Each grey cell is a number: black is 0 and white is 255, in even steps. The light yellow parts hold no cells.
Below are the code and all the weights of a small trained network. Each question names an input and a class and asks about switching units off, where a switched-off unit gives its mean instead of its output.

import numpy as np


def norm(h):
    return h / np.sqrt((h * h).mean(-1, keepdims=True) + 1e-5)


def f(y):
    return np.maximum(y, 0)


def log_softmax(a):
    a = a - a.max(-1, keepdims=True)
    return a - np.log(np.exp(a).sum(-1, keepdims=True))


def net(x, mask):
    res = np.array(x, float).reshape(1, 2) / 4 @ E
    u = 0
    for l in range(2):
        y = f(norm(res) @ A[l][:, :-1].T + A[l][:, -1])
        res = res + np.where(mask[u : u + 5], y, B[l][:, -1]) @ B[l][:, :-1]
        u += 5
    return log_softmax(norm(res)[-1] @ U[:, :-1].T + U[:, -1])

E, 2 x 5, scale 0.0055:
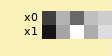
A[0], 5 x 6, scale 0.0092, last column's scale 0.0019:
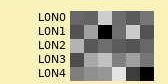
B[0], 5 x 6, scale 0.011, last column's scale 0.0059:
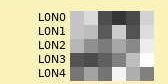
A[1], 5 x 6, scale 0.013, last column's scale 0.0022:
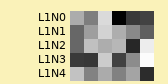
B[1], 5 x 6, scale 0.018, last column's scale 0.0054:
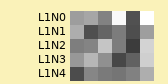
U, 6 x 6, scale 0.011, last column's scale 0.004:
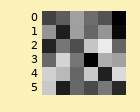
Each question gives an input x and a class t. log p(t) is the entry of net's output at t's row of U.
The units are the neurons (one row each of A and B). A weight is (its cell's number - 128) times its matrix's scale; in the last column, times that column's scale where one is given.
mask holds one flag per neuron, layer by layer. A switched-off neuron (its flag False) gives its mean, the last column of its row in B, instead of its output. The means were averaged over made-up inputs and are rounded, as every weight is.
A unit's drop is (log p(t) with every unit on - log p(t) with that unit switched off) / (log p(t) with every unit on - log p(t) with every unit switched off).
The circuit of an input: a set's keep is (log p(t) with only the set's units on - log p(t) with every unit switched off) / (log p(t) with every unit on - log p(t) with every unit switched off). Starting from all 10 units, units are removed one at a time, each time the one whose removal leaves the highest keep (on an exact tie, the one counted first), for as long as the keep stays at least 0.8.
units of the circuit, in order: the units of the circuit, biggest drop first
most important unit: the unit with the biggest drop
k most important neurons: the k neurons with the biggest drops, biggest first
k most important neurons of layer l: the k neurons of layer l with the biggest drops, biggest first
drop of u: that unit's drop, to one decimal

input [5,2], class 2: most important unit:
L0N3
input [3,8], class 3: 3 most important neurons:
(L1N3 L1N0 L0N3)
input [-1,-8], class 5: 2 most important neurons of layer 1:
(L1N0 L1N2)
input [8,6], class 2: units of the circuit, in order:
(L0N3 L1N0)
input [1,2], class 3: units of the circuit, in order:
(L0N1 L1N0)
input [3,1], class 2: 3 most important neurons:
(L0N3 L1N0 L0N0)
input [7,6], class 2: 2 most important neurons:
(L0N3 L1N0)
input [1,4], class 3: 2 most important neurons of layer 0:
(L0N1 L0N3)
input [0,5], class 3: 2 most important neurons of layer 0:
(L0N1 L0N3)
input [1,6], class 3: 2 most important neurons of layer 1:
(L1N3 L1N0)
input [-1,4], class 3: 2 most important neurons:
(L0N3 L0N1)
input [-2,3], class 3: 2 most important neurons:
(L0N3 L1N0)
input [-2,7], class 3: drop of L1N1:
0.0
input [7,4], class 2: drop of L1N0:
0.2
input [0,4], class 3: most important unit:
L0N1
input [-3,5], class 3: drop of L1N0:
0.1
